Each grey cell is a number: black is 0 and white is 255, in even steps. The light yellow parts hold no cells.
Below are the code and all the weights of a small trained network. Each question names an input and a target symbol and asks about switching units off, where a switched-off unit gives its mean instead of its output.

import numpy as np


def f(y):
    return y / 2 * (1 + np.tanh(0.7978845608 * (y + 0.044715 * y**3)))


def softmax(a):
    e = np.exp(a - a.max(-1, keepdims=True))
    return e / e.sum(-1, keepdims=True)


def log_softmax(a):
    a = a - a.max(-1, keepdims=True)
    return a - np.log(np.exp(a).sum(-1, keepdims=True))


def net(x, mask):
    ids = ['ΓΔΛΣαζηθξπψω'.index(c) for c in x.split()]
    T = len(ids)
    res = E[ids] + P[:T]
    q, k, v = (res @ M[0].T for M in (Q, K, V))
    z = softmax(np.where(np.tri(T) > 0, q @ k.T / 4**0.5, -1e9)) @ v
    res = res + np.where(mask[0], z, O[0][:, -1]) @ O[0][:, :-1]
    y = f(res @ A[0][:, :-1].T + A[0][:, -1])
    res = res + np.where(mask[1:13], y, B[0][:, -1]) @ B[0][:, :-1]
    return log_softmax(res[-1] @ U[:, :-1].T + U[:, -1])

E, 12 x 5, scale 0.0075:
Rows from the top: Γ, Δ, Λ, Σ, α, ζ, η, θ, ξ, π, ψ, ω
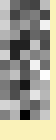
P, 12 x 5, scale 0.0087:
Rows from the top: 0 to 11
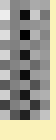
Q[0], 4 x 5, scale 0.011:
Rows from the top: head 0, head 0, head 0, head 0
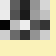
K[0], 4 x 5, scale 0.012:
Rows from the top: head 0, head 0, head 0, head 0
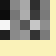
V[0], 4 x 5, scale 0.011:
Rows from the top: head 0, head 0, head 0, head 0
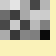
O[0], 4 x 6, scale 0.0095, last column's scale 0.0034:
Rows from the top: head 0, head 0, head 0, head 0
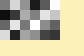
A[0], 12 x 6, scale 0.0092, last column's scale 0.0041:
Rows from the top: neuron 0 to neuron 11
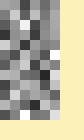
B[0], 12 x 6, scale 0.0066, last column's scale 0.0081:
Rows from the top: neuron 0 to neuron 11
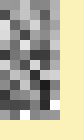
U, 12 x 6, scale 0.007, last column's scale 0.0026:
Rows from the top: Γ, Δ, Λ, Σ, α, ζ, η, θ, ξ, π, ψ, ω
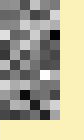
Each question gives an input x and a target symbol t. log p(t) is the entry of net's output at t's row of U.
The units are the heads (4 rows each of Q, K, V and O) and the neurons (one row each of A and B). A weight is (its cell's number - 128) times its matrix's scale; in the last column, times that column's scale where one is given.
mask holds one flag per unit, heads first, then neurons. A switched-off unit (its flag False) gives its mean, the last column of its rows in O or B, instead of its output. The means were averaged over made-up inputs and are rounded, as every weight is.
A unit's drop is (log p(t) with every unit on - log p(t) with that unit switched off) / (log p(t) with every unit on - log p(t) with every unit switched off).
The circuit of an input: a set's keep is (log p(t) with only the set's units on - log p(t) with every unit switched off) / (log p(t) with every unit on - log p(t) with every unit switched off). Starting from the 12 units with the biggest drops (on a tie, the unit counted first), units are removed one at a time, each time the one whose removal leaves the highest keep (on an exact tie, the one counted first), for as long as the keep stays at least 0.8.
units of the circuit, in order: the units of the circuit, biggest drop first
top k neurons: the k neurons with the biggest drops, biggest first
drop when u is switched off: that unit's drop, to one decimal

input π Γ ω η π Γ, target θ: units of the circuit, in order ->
[head 0; neuron 4]
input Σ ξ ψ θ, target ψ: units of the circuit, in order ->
[head 0; neuron 7]
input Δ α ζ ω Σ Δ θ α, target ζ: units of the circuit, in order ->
[head 0; neuron 9]
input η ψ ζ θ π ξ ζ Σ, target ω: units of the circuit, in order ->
[head 0; neuron 10; neuron 7]
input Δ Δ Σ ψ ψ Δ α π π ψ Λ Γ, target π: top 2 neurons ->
[neuron 3; neuron 10]
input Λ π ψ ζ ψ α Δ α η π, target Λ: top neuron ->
[neuron 10]
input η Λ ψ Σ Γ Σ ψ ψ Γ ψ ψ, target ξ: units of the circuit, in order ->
[head 0; neuron 2]
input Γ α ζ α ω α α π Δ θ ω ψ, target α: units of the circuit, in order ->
[head 0; neuron 1; neuron 9; neuron 4]
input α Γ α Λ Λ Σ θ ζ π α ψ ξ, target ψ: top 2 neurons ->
[neuron 7; neuron 6]
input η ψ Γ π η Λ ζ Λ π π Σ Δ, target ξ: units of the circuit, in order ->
[head 0; neuron 4; neuron 7]
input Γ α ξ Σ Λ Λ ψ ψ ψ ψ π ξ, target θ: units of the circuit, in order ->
[head 0; neuron 6; neuron 4]
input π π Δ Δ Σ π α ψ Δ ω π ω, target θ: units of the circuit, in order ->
[head 0; neuron 6]
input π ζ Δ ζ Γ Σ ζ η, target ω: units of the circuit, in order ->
[head 0; neuron 7]
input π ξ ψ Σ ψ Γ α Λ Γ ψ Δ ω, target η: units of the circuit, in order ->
[head 0; neuron 4]
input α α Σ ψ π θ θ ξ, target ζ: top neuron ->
[neuron 9]
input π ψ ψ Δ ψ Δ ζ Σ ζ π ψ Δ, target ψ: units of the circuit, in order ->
[head 0; neuron 7]
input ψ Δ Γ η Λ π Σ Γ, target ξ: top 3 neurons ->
[neuron 4; neuron 0; neuron 7]
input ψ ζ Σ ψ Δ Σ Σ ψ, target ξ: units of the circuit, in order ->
[head 0; neuron 4]
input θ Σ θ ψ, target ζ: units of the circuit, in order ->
[head 0; neuron 9; neuron 10]
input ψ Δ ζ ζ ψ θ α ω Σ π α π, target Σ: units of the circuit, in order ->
[head 0]
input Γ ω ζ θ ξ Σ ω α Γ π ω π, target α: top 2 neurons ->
[neuron 1; neuron 9]
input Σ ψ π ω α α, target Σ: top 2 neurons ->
[neuron 10; neuron 7]
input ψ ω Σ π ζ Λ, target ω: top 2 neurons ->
[neuron 10; neuron 7]
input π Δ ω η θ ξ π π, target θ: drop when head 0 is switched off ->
0.7
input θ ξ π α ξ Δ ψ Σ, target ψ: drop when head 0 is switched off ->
0.6
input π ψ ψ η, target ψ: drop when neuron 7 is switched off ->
0.3
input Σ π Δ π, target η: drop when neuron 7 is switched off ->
0.0
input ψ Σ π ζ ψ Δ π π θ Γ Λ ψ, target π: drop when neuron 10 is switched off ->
0.2
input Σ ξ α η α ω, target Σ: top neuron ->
[neuron 7]
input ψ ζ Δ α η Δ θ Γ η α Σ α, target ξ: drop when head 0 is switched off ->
1.1
